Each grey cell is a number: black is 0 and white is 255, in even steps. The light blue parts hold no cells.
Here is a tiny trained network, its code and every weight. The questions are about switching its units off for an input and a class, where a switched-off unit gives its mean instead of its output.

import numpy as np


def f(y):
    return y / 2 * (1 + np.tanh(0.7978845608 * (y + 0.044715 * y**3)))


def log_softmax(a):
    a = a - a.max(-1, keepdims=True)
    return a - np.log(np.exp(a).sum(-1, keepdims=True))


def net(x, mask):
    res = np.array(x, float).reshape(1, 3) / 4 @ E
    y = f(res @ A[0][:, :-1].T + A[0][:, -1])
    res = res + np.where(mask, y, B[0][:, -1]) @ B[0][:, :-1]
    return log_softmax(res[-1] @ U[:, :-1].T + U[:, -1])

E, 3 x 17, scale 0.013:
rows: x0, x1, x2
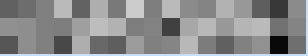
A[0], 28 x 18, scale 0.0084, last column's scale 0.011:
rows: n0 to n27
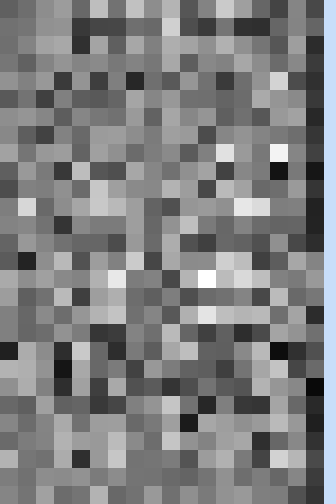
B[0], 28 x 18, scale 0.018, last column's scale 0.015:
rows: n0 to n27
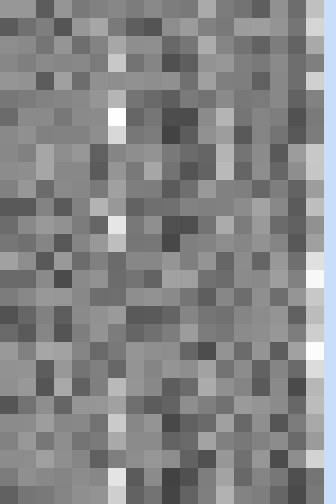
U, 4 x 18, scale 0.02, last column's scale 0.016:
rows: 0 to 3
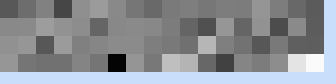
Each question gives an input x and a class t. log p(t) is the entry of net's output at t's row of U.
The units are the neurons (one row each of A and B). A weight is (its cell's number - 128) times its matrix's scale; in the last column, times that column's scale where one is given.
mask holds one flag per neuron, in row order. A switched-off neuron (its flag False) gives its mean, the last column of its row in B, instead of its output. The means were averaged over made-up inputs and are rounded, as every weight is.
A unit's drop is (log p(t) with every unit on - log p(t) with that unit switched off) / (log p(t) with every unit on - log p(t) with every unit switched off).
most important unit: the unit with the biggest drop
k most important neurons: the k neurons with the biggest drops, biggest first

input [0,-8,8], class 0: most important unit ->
n1
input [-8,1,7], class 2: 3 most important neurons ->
(n21; n20; n4)
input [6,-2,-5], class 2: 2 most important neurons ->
(n14; n19)
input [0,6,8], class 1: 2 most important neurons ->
(n19; n9)
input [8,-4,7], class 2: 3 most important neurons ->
(n0; n14; n2)
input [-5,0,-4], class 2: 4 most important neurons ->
(n19; n20; n4; n21)
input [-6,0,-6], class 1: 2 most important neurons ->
(n25; n8)
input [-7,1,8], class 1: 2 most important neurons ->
(n19; n9)
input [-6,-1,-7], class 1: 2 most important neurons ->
(n25; n8)
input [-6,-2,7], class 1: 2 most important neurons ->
(n19; n9)
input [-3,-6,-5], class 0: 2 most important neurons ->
(n1; n18)
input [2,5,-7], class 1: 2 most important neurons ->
(n25; n8)
